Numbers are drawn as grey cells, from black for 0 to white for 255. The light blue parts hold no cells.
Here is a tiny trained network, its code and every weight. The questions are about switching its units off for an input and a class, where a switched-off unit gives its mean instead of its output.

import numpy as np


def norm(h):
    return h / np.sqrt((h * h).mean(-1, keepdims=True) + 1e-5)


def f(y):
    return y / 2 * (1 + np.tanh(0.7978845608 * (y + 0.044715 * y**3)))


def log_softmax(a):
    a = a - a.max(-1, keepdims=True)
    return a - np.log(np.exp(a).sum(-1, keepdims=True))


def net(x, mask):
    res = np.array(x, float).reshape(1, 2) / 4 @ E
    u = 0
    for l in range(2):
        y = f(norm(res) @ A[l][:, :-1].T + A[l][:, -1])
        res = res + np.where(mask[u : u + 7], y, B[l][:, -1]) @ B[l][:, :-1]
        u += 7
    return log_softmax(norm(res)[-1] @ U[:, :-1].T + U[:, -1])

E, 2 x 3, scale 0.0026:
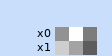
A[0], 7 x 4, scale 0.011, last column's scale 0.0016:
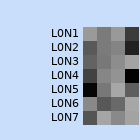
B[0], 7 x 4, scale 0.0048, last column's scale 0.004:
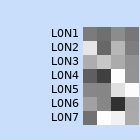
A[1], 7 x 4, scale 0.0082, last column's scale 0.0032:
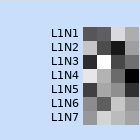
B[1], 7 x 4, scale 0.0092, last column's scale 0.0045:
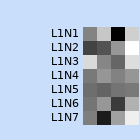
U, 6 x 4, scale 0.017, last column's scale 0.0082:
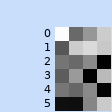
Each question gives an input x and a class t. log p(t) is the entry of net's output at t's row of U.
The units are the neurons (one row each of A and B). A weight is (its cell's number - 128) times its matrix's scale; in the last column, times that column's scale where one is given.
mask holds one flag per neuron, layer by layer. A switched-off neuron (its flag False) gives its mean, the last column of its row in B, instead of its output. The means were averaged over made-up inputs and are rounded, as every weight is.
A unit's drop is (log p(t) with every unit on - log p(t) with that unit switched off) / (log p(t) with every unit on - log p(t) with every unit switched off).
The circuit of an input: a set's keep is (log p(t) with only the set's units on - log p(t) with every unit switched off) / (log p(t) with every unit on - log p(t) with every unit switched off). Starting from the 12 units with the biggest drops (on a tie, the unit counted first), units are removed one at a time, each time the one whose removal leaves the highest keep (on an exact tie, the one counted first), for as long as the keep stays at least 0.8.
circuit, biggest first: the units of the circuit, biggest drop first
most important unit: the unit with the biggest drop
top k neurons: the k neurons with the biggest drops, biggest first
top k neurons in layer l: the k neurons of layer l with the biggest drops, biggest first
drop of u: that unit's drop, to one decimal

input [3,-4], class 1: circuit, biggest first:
L0N7
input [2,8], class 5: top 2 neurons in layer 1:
L1N2; L1N1
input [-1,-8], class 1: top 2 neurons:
L0N5; L0N4
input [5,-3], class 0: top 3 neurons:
L1N2; L1N7; L0N7
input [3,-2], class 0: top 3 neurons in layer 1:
L1N2; L1N7; L1N1
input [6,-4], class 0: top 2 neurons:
L1N2; L1N7
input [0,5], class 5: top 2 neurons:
L0N7; L1N2
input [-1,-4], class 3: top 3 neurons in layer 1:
L1N1; L1N6; L1N2
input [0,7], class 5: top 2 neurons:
L1N2; L0N7
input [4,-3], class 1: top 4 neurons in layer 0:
L0N7; L0N6; L0N4; L0N5
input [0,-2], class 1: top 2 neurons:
L0N5; L1N3
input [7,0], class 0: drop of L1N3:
0.1
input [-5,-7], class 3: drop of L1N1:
1.0
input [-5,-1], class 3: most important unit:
L1N7
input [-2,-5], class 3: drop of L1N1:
1.2
